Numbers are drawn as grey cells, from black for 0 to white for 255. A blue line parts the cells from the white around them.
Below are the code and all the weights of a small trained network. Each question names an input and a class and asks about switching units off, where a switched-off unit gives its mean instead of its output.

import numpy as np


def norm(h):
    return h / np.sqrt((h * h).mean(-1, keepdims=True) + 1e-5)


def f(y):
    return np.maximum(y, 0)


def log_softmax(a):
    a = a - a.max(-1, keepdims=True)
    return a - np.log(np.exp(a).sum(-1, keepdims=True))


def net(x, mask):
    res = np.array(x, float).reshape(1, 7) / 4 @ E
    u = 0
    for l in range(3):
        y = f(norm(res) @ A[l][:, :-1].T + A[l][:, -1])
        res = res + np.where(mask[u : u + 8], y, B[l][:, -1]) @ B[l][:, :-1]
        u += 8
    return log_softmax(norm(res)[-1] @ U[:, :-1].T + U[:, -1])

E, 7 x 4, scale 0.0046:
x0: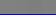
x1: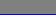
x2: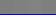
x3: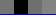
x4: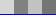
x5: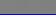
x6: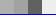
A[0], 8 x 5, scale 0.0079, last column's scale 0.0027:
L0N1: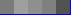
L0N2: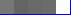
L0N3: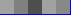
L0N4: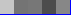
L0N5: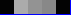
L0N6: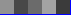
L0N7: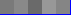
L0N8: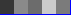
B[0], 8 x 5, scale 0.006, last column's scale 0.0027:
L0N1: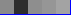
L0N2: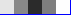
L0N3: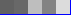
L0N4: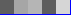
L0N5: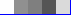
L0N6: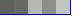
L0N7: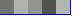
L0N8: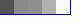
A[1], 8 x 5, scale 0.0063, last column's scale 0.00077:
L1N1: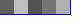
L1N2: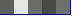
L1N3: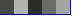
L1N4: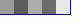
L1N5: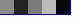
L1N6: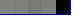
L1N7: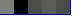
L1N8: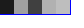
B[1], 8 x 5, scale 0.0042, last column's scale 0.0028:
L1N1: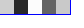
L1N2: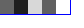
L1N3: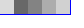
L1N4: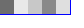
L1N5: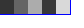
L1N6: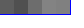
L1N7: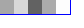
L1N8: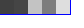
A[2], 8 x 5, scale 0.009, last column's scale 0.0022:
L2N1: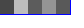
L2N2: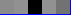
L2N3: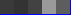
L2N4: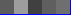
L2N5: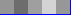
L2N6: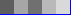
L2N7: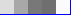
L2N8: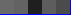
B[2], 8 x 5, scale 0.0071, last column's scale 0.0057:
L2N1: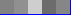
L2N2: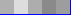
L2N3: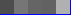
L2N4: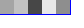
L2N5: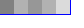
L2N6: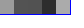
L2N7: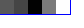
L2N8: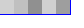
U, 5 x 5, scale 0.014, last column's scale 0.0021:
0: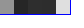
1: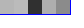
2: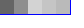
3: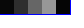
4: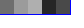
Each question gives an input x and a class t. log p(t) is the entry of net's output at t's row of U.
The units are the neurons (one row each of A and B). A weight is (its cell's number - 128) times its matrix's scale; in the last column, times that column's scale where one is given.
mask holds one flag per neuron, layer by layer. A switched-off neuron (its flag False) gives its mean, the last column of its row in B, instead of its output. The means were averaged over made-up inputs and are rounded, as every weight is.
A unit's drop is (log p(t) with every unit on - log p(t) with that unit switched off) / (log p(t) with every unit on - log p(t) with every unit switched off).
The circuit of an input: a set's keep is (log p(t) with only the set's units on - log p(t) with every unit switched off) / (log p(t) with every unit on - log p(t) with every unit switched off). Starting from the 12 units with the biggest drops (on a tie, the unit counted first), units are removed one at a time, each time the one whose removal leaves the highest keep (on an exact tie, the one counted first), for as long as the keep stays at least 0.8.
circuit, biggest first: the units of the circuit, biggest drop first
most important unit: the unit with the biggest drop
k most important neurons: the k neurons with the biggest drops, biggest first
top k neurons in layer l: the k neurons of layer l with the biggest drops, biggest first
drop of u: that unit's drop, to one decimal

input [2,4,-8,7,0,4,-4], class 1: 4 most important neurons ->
[L0N2; L1N7; L1N2; L1N1]
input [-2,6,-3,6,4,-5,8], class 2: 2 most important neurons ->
[L2N7; L1N5]
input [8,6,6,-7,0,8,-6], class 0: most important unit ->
L2N5
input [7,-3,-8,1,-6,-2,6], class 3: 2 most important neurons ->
[L2N6; L2N3]
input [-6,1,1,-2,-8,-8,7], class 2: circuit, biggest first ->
[L2N7; L2N1]
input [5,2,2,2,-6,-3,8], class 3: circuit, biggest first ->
[L2N3; L1N8]
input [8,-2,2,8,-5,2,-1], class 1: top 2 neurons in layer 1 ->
[L1N7; L1N2]
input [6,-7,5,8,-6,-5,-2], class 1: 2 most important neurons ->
[L0N2; L1N7]
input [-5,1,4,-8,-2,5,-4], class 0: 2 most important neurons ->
[L0N5; L2N7]
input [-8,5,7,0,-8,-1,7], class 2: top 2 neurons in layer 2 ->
[L2N7; L2N5]
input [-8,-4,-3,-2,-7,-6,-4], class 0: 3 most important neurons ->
[L0N5; L1N1; L1N2]
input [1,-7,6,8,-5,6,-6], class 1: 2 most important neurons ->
[L1N7; L0N2]
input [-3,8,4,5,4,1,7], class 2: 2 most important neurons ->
[L2N7; L1N5]
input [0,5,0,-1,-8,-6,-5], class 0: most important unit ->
L1N1
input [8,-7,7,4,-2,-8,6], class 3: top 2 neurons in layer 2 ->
[L2N3; L2N6]
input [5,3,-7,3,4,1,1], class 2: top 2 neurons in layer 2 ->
[L2N6; L2N3]
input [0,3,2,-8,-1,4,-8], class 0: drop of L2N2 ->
0.1
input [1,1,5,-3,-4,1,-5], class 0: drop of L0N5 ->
0.1
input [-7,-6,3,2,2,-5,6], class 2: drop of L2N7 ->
0.3
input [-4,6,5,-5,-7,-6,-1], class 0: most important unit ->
L0N5
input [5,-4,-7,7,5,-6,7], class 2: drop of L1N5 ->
0.2
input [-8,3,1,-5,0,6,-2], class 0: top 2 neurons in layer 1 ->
[L1N8; L1N5]
